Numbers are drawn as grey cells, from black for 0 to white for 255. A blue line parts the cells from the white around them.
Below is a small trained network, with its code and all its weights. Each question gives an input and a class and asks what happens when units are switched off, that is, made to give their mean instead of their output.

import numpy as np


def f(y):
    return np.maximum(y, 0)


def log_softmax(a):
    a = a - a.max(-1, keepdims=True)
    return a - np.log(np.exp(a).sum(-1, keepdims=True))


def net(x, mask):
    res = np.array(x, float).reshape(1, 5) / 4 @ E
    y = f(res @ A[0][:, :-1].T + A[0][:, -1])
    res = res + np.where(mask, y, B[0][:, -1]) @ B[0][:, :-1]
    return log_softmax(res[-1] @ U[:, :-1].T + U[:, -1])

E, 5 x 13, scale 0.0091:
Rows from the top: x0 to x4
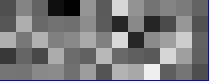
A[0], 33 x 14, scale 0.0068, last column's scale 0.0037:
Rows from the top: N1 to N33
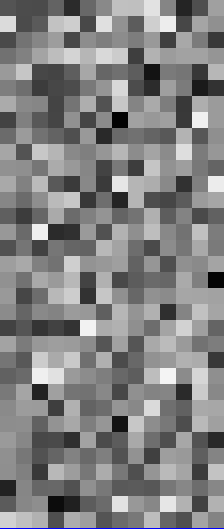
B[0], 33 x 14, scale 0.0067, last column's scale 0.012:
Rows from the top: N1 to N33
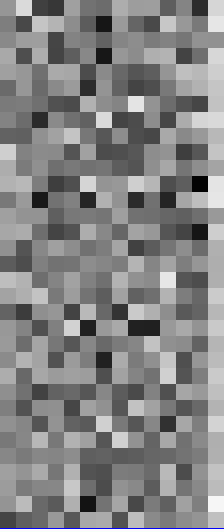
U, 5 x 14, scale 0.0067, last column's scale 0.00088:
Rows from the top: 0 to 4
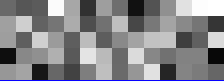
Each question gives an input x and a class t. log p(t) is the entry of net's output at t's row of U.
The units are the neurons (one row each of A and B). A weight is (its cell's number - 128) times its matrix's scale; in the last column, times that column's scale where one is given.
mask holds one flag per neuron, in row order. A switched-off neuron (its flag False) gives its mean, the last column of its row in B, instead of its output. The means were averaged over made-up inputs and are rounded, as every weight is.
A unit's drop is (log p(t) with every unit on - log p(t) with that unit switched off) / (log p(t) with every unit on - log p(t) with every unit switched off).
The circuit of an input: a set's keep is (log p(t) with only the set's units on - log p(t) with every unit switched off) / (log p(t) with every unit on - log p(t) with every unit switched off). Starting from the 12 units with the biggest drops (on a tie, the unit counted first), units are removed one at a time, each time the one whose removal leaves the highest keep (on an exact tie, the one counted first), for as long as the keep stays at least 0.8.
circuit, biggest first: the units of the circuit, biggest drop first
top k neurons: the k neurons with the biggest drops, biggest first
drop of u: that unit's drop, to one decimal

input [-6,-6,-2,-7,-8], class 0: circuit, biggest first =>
(N12)
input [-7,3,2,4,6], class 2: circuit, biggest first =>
(N32, N21)
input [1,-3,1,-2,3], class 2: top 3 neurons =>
(N13, N8, N27)
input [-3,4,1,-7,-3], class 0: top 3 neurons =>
(N12, N15, N1)
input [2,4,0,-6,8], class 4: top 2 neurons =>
(N2, N1)
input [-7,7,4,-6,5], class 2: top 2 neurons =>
(N8, N32)
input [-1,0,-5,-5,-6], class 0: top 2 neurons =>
(N12, N15)
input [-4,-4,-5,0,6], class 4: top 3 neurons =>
(N27, N13, N1)
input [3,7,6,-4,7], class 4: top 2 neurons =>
(N2, N12)
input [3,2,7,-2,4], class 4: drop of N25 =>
-0.1
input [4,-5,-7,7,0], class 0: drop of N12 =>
0.2
